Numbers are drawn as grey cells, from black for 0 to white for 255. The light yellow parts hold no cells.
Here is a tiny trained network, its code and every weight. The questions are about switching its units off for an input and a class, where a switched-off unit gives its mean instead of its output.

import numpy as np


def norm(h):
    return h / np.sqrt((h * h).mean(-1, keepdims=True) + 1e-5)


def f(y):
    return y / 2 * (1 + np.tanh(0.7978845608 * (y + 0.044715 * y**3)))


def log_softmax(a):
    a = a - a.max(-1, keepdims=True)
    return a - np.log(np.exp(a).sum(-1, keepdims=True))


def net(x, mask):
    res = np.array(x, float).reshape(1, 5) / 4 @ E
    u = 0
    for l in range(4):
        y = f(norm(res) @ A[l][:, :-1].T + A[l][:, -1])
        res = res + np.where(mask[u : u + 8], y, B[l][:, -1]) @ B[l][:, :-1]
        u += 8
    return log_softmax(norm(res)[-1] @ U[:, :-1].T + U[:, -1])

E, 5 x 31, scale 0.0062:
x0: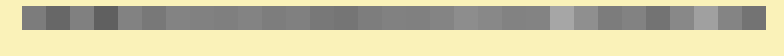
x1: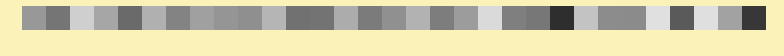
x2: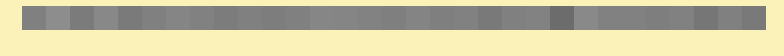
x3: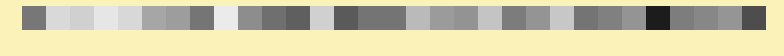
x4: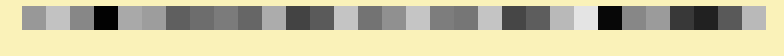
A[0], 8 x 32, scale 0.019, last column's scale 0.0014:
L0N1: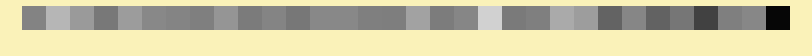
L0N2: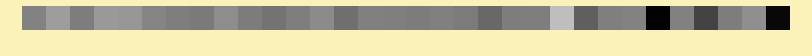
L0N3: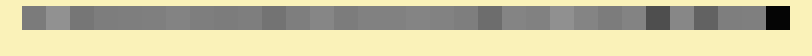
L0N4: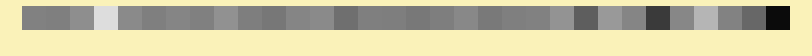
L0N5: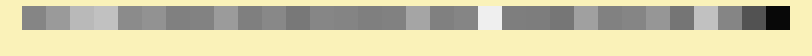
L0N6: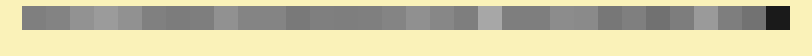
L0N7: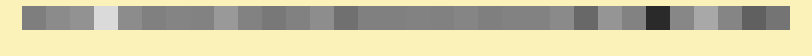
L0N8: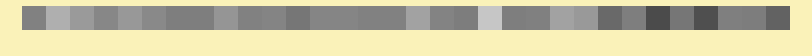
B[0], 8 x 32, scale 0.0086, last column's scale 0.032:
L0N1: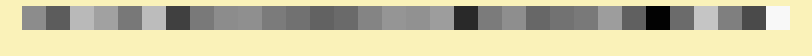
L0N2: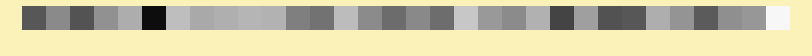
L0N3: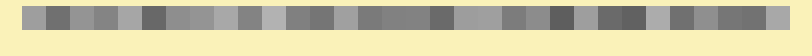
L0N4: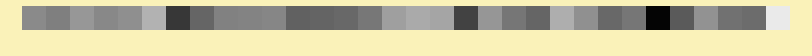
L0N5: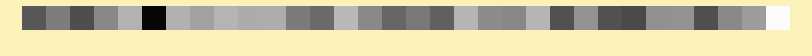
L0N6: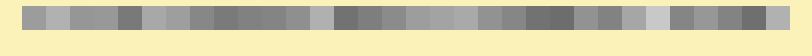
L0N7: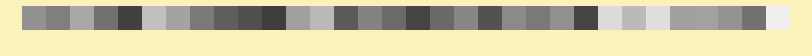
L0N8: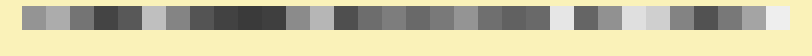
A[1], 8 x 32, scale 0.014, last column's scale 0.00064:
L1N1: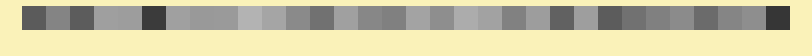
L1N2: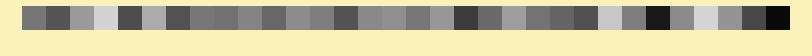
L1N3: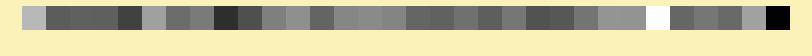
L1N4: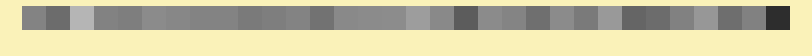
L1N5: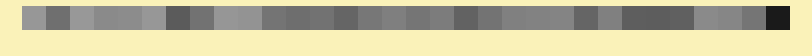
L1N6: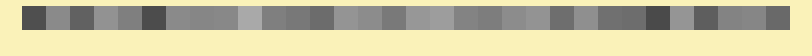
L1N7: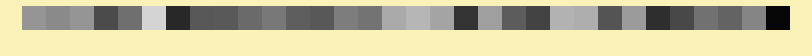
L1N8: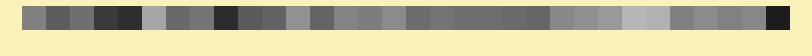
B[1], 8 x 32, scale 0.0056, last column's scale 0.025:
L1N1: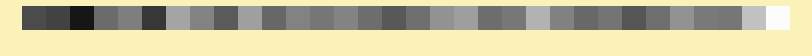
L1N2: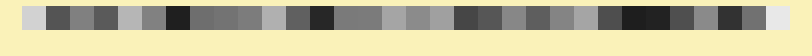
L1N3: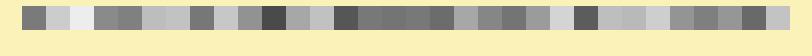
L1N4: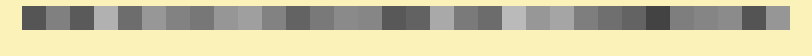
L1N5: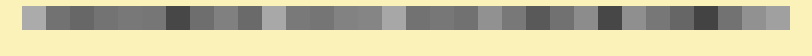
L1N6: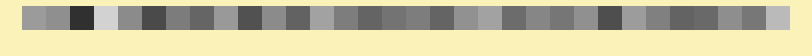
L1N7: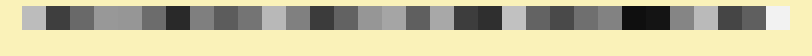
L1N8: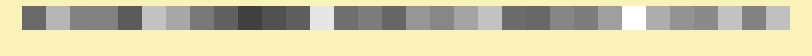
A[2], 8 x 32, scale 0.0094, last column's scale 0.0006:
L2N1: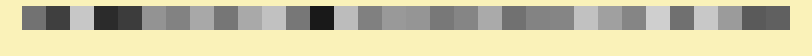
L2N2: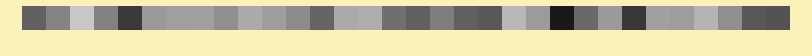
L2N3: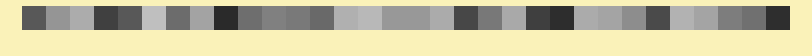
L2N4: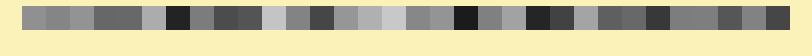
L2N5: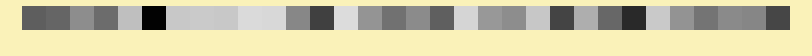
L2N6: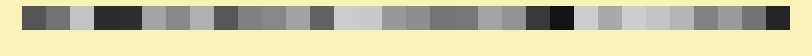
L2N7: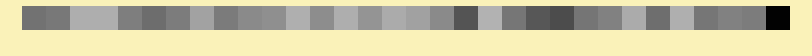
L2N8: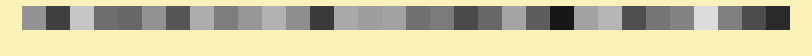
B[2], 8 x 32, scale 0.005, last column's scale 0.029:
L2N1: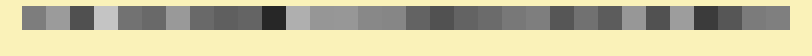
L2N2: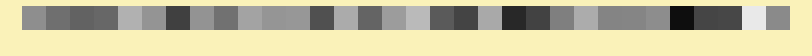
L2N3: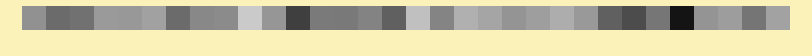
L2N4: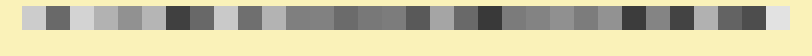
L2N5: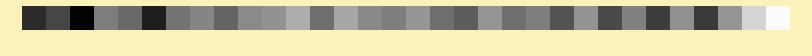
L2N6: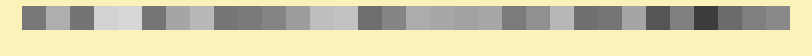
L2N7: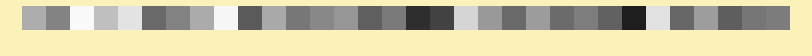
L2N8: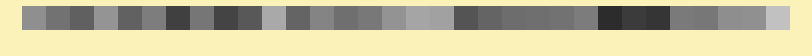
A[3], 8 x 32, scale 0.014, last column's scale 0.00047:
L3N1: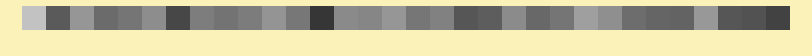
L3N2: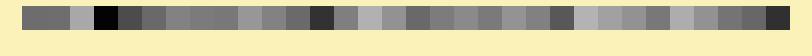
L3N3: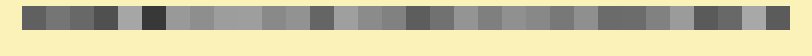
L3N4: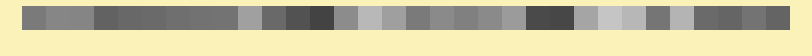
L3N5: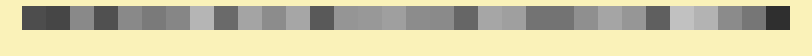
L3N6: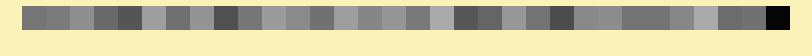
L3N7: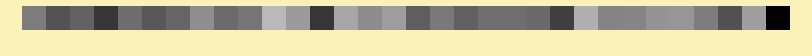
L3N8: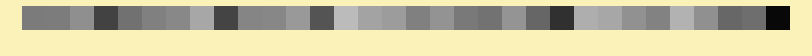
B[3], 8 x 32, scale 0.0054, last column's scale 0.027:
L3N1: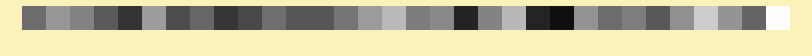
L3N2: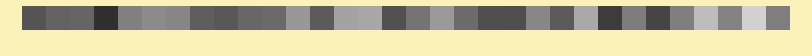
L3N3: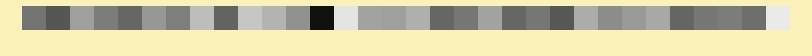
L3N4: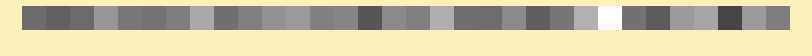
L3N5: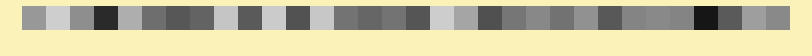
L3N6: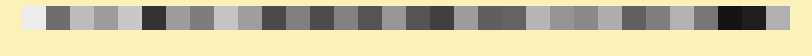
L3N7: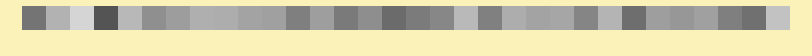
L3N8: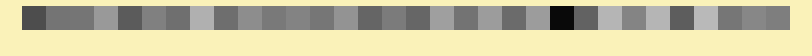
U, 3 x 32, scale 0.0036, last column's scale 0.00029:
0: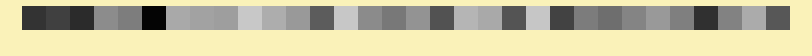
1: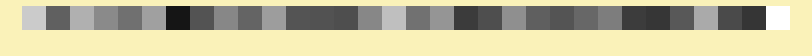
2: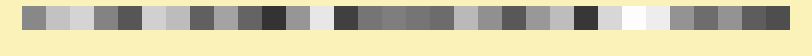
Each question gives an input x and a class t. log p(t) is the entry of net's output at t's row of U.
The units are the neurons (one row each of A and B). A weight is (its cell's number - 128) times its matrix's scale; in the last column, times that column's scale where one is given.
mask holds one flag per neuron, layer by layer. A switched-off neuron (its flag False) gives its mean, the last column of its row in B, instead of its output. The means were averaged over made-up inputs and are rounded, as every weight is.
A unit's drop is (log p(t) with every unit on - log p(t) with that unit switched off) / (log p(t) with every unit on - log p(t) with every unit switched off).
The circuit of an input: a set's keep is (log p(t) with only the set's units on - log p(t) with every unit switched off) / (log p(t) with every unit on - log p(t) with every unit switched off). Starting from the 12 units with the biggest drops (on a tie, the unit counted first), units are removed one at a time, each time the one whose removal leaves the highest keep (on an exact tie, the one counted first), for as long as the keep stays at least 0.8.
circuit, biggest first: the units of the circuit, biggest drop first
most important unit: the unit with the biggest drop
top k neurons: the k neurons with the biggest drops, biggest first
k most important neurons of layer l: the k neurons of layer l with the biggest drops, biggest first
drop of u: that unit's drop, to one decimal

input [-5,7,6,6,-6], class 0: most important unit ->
L0N5
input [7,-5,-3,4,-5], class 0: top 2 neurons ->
L0N2; L0N1
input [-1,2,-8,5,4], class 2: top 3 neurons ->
L0N8; L0N4; L0N5
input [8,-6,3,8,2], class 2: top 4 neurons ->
L0N8; L0N5; L0N7; L0N2
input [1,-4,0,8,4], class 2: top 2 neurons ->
L0N8; L0N2
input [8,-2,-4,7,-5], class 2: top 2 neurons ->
L0N7; L0N1
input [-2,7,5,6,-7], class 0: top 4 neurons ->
L0N5; L0N1; L0N8; L1N7
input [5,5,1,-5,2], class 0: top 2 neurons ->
L0N7; L0N8
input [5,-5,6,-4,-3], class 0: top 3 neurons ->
L0N8; L0N7; L0N1
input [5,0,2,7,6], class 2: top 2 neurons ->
L0N8; L0N4
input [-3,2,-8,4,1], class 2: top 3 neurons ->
L0N8; L0N7; L0N5
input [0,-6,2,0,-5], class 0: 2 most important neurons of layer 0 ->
L0N2; L0N1
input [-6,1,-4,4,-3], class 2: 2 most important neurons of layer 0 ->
L0N7; L0N1
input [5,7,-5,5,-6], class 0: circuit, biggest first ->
L0N5
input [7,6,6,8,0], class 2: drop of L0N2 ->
0.8
